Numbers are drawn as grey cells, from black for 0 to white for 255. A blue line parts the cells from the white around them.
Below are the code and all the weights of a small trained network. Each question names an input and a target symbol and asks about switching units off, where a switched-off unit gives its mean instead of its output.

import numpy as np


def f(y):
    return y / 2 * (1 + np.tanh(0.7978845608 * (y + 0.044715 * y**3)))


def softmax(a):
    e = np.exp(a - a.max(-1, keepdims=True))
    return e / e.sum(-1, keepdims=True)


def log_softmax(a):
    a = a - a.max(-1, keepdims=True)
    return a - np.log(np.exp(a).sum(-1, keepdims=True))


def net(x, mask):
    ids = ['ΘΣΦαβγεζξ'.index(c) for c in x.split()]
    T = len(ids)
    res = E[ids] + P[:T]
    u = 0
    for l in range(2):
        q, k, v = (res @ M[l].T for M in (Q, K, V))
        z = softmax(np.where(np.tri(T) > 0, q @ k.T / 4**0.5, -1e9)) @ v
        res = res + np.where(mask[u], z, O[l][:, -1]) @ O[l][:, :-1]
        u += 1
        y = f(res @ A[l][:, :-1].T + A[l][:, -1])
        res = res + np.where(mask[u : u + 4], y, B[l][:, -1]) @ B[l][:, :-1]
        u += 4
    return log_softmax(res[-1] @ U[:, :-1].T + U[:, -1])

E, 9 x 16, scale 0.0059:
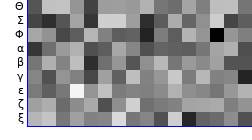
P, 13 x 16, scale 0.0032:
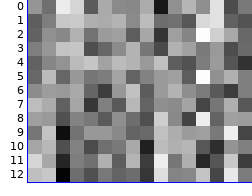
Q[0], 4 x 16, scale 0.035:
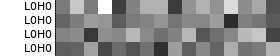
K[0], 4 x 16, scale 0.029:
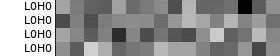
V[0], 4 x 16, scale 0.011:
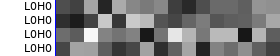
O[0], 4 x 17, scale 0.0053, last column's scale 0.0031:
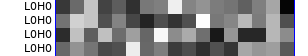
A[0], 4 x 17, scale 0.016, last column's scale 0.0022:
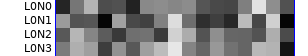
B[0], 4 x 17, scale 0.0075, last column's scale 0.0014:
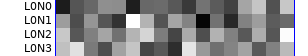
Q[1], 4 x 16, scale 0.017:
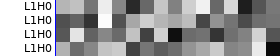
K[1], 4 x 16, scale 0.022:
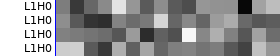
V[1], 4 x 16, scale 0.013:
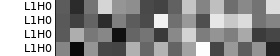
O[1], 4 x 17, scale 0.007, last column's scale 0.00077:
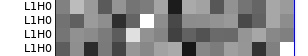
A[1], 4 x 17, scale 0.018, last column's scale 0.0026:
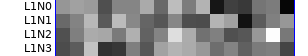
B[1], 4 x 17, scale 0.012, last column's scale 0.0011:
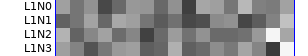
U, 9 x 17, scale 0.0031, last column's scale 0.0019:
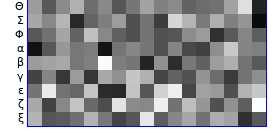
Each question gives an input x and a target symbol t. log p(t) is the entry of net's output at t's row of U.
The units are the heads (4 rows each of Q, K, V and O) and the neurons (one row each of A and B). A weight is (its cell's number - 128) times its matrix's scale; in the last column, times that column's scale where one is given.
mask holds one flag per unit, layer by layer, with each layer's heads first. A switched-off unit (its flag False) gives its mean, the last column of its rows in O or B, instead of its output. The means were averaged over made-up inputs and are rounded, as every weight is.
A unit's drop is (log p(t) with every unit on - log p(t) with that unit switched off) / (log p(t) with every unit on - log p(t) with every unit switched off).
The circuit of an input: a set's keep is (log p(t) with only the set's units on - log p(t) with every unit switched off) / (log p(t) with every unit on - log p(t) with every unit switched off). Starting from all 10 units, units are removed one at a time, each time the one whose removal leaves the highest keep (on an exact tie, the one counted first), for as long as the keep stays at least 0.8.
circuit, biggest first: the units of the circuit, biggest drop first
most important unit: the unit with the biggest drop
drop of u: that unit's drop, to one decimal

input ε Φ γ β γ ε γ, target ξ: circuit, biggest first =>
L1N3, L0H0, L1H0
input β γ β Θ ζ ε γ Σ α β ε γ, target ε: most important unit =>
L0H0
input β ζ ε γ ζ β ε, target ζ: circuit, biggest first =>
L0H0, L1H0
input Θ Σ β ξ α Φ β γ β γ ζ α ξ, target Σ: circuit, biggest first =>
L1N0, L0H0
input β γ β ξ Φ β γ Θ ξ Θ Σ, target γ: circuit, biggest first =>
L1H0, L0H0
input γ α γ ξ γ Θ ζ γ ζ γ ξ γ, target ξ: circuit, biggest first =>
L0H0, L1H0
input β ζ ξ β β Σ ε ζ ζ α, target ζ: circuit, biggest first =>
L1H0, L0H0
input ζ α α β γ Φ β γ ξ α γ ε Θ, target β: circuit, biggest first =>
L0H0, L0N3, L1H0
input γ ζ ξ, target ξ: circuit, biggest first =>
L1H0, L0H0
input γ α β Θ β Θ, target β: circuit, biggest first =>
L0H0, L1H0
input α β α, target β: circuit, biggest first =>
L1H0, L0H0
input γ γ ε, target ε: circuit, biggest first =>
L0H0, L1H0
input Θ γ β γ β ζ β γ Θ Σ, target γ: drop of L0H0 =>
0.1
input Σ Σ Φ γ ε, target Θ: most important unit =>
L1N2
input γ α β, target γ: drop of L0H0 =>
0.2
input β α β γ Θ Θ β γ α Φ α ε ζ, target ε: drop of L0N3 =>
0.4
